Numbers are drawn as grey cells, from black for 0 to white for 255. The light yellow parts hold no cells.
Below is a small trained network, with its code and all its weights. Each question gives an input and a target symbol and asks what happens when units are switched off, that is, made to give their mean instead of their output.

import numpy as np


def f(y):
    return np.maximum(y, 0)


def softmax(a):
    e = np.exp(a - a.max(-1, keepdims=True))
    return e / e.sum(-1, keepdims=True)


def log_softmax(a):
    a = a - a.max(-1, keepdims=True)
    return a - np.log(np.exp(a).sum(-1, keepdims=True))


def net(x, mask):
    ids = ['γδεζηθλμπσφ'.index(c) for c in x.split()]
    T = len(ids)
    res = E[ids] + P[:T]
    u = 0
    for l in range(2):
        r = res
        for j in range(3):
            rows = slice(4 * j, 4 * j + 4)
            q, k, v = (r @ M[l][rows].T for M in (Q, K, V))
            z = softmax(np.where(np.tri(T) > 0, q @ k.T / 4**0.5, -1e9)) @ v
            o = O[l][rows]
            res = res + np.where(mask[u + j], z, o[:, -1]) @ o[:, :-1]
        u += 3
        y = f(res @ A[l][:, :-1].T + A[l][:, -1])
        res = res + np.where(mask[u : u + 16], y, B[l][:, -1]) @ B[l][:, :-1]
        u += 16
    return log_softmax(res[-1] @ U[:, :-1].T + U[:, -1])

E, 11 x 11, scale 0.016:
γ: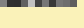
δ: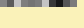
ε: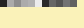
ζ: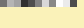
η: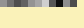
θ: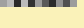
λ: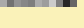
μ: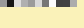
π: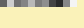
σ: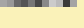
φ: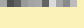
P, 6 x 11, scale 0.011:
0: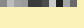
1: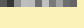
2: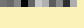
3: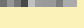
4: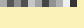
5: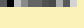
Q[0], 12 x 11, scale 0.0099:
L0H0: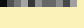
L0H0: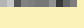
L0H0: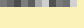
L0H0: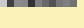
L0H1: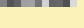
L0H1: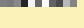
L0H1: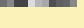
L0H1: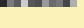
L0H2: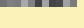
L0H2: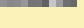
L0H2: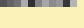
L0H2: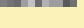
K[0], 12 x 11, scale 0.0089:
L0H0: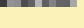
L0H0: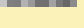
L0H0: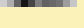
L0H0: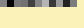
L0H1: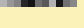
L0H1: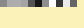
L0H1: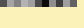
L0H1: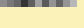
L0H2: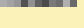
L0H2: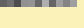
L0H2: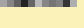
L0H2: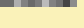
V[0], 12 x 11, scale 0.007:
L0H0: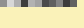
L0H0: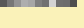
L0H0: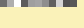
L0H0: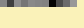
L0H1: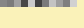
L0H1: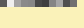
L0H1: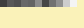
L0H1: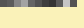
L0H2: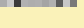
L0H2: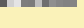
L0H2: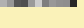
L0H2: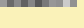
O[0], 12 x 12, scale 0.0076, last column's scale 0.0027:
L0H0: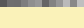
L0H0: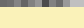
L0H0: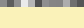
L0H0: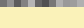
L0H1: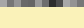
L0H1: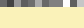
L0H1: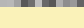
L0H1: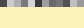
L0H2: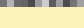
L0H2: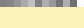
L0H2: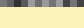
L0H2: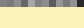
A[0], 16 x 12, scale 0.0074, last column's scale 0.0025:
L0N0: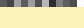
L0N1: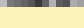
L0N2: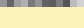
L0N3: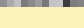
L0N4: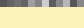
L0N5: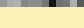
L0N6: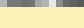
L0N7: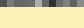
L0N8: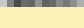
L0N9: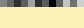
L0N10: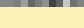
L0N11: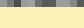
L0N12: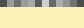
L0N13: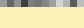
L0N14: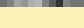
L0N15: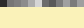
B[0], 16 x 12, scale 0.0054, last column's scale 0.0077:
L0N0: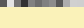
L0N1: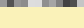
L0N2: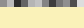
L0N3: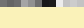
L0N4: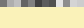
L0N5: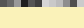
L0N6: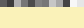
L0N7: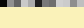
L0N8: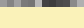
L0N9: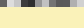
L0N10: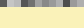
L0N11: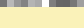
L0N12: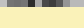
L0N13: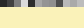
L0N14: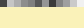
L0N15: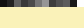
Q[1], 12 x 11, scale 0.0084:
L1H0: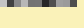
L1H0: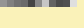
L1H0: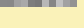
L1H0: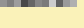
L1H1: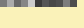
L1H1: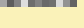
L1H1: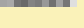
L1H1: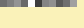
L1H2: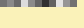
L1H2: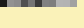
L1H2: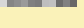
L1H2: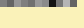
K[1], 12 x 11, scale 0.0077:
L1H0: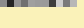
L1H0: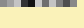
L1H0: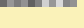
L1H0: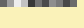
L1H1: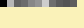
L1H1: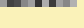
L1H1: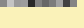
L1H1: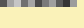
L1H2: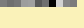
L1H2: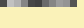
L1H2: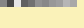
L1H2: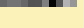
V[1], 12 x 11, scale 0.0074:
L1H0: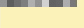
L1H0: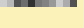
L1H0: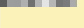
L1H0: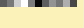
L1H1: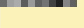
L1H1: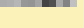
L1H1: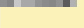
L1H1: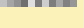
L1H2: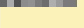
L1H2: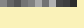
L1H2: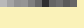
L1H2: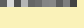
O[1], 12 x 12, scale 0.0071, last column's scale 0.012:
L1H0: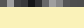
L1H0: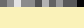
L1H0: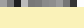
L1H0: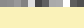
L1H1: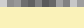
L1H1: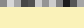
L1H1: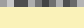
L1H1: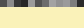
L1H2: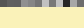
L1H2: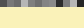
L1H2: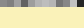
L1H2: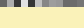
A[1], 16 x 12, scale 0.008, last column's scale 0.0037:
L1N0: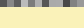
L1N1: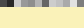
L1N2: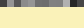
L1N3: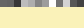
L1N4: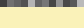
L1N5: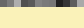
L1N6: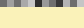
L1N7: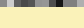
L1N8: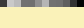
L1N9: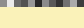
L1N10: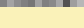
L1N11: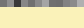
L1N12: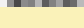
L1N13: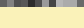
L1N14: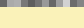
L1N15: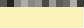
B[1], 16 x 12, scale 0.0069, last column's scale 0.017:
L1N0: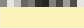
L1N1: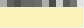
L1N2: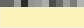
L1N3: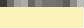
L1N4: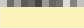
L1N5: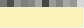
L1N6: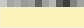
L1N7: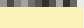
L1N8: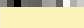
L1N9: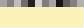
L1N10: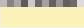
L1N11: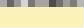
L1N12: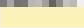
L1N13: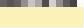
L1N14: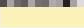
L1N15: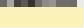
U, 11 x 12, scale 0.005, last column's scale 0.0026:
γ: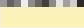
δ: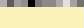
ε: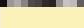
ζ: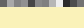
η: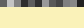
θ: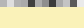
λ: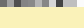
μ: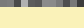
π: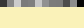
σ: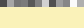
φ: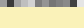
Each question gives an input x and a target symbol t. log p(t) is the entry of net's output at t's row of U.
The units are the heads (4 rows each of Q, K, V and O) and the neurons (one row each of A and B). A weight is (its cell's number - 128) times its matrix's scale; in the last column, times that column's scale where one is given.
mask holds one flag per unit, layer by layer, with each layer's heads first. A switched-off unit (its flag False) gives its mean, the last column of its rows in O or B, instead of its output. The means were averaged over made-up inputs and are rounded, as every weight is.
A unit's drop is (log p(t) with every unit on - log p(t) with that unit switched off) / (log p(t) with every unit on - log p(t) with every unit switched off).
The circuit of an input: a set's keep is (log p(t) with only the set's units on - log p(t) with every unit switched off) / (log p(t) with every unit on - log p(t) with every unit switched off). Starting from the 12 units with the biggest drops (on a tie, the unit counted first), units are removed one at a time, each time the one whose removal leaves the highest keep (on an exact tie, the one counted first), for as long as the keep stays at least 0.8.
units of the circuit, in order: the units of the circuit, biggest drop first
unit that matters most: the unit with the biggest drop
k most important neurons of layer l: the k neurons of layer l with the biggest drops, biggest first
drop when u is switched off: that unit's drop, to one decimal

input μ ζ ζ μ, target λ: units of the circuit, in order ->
(L1H0; L1N7)
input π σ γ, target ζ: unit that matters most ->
L1N13
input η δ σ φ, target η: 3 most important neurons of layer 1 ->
(L1N0; L1N4; L1N13)
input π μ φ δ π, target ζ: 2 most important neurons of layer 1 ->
(L1N13; L1N14)
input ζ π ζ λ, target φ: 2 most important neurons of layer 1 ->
(L1N15; L1N0)
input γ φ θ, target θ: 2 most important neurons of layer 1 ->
(L1N0; L1N11)
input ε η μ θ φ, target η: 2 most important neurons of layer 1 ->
(L1N0; L1N4)
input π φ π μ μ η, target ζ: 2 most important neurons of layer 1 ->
(L1N13; L1N14)
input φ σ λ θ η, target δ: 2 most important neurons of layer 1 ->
(L1N8; L1N5)
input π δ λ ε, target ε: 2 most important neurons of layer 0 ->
(L0N15; L0N7)
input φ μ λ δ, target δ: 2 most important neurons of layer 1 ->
(L1N8; L1N5)
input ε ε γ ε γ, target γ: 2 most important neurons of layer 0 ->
(L0N15; L0N4)
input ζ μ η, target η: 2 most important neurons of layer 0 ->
(L0N4; L0N15)
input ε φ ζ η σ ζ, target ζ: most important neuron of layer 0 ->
(L0N4)
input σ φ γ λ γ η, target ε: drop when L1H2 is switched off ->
0.1
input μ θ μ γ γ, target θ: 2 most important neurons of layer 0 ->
(L0N9; L0N6)
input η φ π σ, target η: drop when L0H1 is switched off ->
0.5
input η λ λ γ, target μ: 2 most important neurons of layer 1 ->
(L1N7; L1N13)
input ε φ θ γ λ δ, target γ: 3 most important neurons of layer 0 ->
(L0N0; L0N3; L0N15)
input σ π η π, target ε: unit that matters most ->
L0H1
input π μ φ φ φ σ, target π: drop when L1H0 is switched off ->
0.3
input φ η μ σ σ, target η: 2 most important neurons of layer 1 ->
(L1N0; L1N4)
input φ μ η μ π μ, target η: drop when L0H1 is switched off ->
0.2
